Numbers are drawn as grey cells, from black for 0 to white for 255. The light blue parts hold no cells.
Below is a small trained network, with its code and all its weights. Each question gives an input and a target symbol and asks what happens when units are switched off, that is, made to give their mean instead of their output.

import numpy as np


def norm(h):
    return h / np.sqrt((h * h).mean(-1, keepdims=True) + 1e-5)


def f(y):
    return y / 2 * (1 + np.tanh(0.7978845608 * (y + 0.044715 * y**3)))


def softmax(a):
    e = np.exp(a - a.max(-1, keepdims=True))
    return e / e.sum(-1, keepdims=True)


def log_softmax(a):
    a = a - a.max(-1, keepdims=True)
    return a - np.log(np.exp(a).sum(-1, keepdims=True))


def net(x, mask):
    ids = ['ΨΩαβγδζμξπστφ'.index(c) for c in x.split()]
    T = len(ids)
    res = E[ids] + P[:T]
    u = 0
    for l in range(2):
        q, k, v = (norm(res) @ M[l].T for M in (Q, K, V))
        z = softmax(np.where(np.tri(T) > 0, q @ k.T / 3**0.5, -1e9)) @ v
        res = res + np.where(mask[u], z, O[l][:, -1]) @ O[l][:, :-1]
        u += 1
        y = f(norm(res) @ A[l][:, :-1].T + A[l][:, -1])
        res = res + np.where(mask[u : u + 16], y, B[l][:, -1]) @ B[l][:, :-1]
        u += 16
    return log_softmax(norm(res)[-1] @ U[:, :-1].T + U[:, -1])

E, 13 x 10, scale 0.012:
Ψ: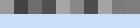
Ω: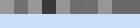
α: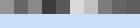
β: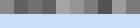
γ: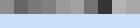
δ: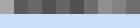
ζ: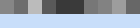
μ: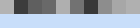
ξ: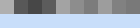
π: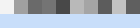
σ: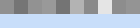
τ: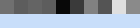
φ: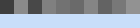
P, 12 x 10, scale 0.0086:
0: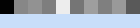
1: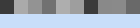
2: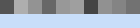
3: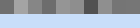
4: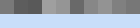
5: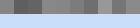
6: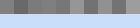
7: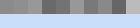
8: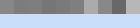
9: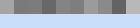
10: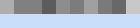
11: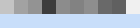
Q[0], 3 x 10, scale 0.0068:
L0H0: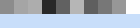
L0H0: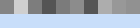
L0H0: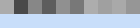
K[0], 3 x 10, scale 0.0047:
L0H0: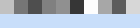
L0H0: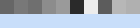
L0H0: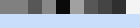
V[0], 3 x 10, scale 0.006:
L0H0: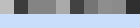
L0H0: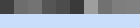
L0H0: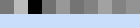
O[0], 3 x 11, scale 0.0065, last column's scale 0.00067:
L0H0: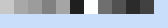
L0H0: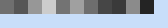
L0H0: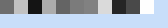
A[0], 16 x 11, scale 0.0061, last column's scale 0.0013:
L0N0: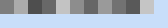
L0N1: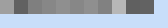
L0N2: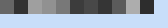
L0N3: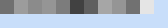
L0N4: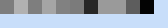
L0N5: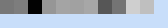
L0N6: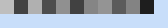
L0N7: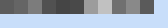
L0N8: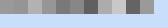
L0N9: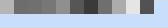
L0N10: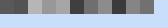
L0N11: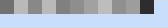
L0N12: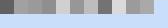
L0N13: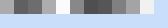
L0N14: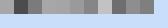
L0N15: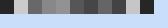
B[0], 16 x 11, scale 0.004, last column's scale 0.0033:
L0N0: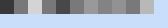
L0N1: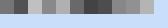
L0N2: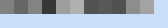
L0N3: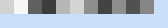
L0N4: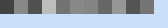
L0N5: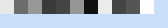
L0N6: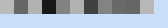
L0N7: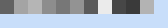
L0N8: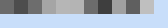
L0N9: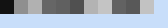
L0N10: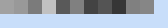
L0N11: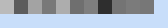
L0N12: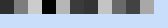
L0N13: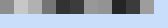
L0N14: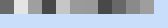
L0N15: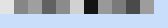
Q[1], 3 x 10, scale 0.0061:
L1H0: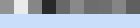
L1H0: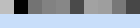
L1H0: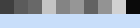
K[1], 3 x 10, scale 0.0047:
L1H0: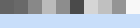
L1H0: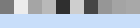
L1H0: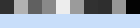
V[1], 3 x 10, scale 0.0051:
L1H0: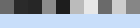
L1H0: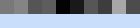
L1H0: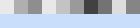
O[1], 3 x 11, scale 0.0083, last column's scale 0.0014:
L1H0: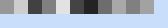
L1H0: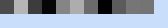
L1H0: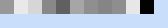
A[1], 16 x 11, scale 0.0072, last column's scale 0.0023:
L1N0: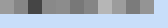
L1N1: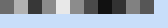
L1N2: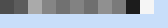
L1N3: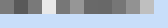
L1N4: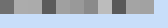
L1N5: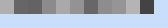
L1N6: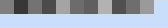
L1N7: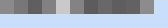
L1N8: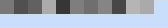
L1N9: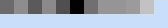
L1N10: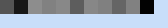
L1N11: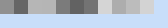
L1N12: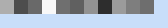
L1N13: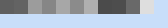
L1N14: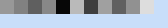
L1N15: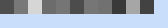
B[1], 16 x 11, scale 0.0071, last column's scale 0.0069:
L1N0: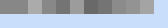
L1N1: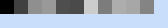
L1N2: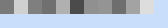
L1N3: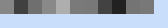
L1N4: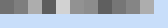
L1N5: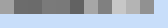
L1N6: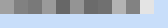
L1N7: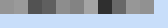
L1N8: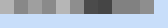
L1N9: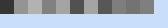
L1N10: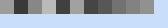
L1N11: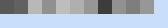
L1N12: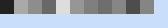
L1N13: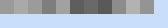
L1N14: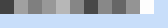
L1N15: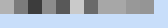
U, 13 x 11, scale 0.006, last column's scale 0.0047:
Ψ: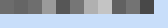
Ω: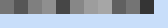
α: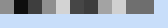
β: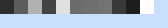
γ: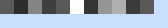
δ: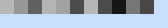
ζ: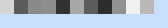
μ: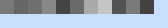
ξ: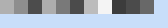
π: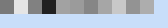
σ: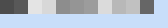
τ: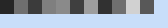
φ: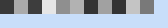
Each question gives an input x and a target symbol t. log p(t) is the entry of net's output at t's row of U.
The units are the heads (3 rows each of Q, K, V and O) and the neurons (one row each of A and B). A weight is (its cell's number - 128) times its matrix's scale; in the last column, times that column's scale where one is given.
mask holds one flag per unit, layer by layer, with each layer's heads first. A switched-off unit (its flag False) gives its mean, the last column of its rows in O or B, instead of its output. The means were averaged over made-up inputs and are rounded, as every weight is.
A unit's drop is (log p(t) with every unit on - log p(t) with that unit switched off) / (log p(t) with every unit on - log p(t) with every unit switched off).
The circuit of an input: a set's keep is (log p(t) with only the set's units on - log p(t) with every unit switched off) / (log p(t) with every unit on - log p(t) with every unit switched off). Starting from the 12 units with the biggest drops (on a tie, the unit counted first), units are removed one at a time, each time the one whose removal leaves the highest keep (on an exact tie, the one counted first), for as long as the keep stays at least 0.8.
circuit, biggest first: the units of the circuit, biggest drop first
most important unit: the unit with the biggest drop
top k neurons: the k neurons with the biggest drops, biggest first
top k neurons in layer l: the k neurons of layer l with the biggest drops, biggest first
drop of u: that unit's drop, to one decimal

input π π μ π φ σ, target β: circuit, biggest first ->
(L1N4, L0N14)
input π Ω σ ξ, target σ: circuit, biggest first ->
(L1H0)
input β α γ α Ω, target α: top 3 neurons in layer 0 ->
(L0N5, L0N15, L0N12)
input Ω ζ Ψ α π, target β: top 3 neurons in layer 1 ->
(L1N12, L1N6, L1N15)
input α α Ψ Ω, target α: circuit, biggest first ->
(L1H0, L1N6, L0N5)
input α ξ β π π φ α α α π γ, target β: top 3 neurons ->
(L0N9, L0N13, L1N9)
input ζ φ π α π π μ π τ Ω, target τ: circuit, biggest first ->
(L1H0, L1N1)
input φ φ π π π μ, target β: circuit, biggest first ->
(L0N9, L0N13)
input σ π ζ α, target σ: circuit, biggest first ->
(L1H0, L0N5)
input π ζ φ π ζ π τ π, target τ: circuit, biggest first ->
(L1H0, L1N1)
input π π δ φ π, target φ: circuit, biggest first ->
(L0H0, L1N14)
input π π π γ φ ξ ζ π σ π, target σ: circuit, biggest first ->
(L1H0, L1N11, L0N11)
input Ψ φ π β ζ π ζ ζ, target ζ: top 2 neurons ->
(L1N15, L0N5)
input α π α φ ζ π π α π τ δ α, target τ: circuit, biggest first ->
(L1H0, L1N1, L0N12)
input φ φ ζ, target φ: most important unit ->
L0H0
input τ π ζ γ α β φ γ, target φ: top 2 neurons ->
(L1N14, L0N5)
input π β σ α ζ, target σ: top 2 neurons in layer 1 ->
(L1N11, L1N2)
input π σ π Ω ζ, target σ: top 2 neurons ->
(L1N11, L0N5)
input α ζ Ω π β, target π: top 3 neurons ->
(L0N13, L1N2, L1N15)
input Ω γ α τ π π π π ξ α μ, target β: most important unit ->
L0N9
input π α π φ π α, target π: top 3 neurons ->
(L1N10, L0N14, L0N10)
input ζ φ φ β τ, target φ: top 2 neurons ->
(L1N14, L0N15)
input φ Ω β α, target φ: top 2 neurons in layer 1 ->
(L1N2, L1N14)
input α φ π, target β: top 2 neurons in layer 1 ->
(L1N12, L1N3)
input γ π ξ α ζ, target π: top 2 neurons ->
(L1N2, L0N5)
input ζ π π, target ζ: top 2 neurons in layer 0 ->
(L0N9, L0N7)
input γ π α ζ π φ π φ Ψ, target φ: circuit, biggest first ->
(L0H0)
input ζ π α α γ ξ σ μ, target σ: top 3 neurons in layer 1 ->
(L1N11, L1N6, L1N15)
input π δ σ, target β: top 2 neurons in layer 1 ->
(L1N4, L1N6)
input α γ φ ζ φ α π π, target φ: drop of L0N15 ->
0.0
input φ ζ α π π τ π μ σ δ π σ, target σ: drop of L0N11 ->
0.1
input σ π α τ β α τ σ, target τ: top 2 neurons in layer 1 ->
(L1N1, L1N7)
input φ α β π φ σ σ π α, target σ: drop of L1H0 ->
0.8
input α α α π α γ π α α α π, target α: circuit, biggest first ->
(L1H0)
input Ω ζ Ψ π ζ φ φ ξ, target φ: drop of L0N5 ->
-0.1
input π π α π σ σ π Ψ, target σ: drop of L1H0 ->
1.1
